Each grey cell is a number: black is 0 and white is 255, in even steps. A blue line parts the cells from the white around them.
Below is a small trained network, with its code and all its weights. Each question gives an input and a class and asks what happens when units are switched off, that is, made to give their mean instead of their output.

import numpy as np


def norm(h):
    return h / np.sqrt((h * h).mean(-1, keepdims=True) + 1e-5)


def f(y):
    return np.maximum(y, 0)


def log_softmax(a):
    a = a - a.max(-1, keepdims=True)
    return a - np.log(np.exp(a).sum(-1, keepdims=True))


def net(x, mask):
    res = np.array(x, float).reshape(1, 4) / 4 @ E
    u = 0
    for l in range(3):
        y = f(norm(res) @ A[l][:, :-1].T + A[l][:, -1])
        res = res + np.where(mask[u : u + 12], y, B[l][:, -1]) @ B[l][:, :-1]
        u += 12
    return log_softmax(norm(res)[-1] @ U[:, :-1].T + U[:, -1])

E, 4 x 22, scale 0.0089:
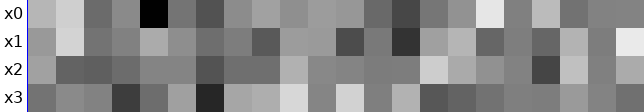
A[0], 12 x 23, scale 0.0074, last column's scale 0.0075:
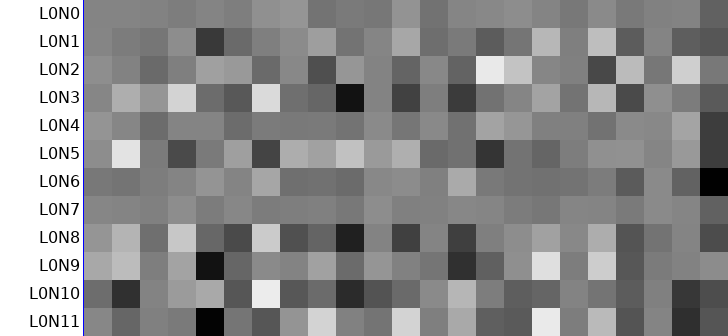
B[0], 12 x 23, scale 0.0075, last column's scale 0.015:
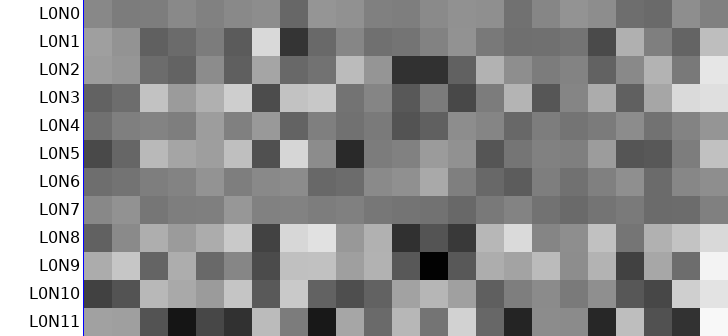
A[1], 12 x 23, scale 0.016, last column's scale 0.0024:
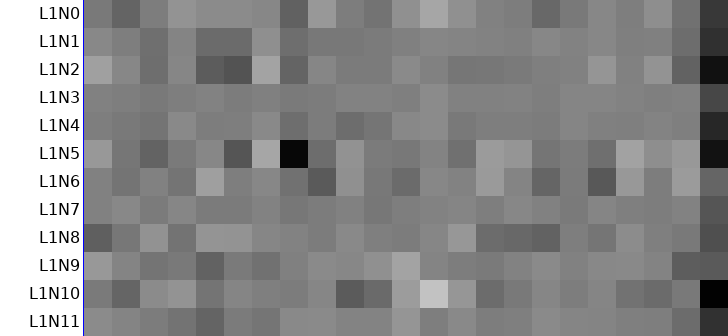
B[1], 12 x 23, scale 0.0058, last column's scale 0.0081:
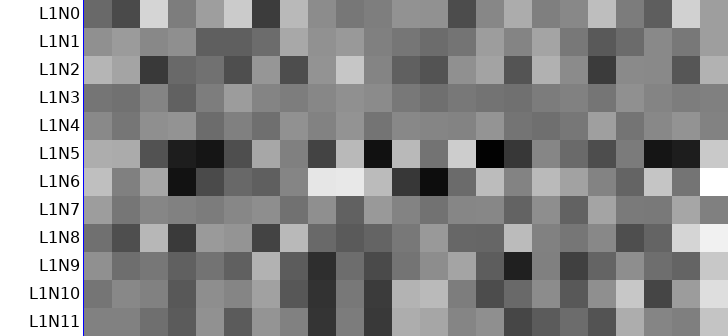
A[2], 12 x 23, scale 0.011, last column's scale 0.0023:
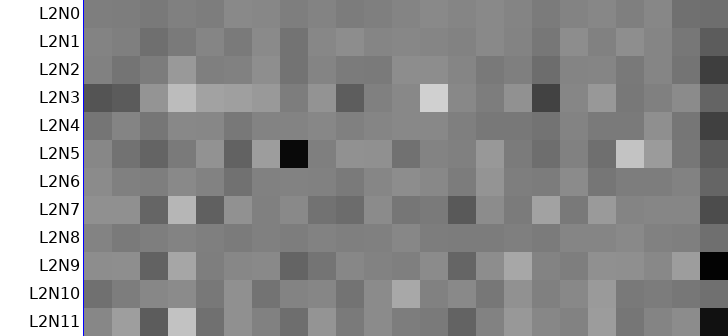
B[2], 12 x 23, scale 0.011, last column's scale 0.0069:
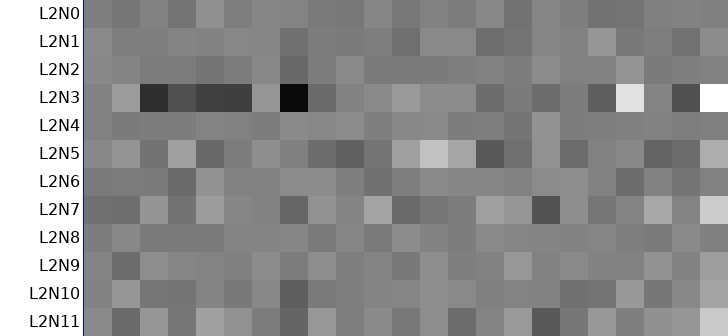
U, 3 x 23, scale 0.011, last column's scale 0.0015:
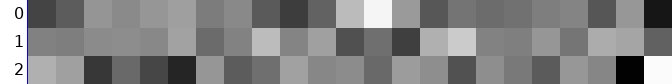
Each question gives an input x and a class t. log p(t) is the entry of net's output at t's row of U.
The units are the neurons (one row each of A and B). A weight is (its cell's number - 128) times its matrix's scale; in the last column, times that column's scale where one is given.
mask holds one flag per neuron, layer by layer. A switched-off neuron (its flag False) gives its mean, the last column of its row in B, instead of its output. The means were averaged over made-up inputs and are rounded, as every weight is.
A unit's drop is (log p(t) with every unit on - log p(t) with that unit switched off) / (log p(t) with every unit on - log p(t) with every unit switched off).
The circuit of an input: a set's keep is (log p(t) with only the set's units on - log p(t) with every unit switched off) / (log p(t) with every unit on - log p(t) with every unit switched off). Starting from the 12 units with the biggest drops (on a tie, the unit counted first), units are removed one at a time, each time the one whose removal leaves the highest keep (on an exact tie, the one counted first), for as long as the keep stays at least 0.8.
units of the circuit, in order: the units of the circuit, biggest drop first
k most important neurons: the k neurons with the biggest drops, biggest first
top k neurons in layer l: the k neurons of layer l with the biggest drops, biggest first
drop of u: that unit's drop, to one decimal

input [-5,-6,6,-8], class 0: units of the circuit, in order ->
[L0N10]
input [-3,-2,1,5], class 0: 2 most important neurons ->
[L0N9, L0N2]
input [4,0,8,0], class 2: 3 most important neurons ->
[L0N8, L0N3, L0N10]
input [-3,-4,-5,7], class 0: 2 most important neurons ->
[L0N9, L0N2]
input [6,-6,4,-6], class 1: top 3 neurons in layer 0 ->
[L0N8, L0N3, L0N9]
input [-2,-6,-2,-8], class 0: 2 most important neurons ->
[L0N10, L0N9]
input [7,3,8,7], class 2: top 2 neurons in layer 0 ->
[L0N8, L0N3]
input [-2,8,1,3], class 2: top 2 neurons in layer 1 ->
[L1N5, L1N8]
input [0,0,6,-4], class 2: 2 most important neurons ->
[L1N5, L0N9]
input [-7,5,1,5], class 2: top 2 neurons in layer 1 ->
[L1N5, L1N0]
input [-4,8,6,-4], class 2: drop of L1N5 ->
0.1
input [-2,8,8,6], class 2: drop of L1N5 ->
0.4
